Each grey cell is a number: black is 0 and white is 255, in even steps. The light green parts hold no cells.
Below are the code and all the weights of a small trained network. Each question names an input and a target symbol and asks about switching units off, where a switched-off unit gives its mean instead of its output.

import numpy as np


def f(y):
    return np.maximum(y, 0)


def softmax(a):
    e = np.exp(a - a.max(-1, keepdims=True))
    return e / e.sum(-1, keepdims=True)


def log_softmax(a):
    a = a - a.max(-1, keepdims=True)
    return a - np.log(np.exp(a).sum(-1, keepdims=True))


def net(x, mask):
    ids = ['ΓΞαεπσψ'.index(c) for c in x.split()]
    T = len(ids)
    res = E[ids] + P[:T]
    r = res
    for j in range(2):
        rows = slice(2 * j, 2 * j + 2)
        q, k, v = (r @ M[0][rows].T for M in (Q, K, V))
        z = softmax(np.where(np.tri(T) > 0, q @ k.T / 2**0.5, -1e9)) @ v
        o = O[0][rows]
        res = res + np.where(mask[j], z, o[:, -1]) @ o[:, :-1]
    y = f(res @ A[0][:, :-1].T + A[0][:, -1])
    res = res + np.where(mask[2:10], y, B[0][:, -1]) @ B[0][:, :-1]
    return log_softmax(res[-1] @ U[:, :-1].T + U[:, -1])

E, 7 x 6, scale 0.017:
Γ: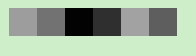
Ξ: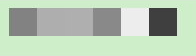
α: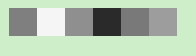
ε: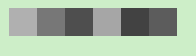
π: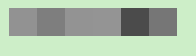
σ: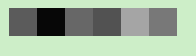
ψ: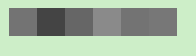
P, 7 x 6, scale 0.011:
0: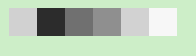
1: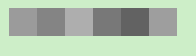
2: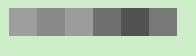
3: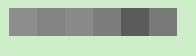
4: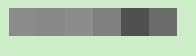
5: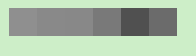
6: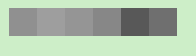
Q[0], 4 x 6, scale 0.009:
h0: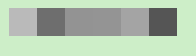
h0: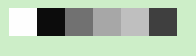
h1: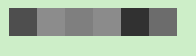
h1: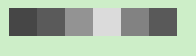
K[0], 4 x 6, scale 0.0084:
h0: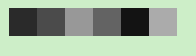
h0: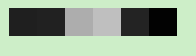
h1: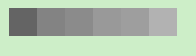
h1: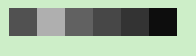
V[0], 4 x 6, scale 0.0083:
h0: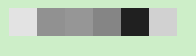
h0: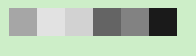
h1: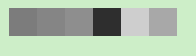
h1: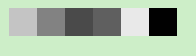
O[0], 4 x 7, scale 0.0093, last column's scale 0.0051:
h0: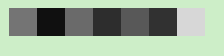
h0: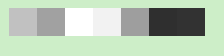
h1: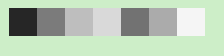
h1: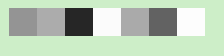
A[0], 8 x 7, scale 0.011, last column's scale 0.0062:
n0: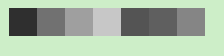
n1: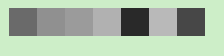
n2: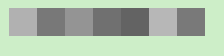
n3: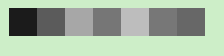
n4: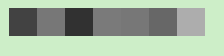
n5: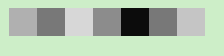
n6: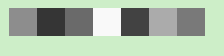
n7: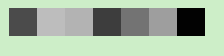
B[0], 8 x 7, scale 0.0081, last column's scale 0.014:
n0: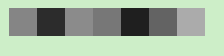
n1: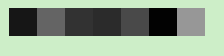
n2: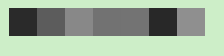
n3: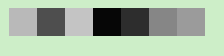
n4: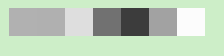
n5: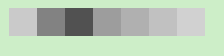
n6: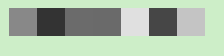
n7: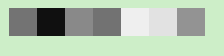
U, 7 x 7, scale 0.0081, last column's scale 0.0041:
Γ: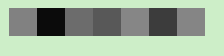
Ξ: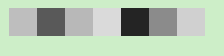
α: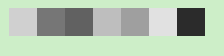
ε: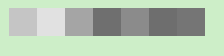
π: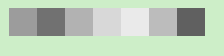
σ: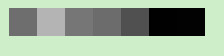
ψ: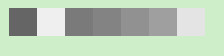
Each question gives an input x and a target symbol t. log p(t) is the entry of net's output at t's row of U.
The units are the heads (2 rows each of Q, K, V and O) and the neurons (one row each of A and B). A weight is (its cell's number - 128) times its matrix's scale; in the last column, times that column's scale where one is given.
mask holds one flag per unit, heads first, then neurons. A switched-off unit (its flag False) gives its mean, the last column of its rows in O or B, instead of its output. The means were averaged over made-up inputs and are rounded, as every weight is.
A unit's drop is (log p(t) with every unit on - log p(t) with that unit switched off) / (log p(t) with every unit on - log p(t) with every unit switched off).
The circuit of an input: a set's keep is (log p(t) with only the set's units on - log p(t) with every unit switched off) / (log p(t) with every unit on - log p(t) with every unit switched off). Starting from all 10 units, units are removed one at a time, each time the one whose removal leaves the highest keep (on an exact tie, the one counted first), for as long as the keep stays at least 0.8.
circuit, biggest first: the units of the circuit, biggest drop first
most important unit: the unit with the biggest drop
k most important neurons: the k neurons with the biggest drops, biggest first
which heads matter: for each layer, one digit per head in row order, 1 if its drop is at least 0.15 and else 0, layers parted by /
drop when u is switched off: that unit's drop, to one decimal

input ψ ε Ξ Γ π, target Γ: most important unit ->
n4
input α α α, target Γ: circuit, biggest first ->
(h1; n1; n7)
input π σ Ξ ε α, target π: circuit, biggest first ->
(h1; n7; n5; h0)
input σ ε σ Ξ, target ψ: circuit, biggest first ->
(h0; n6)
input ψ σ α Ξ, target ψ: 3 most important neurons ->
(n6; n0; n5)
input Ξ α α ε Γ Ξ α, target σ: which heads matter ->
01
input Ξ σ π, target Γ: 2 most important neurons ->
(n1; n6)
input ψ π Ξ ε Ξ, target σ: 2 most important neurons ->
(n5; n6)
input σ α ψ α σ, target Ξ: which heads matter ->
10
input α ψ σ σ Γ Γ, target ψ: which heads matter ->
10
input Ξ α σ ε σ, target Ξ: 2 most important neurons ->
(n4; n6)
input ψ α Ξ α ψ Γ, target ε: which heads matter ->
00
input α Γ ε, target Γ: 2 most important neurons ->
(n6; n4)
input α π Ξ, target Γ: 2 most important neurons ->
(n4; n3)
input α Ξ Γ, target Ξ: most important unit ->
h1
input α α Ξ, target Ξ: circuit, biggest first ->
(h0; n0)
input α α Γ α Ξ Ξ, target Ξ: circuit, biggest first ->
(n0; h0)
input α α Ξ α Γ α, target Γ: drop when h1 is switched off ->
0.9
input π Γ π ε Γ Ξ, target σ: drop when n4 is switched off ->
0.2
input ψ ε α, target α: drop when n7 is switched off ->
0.1
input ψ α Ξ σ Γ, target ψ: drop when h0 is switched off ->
0.4
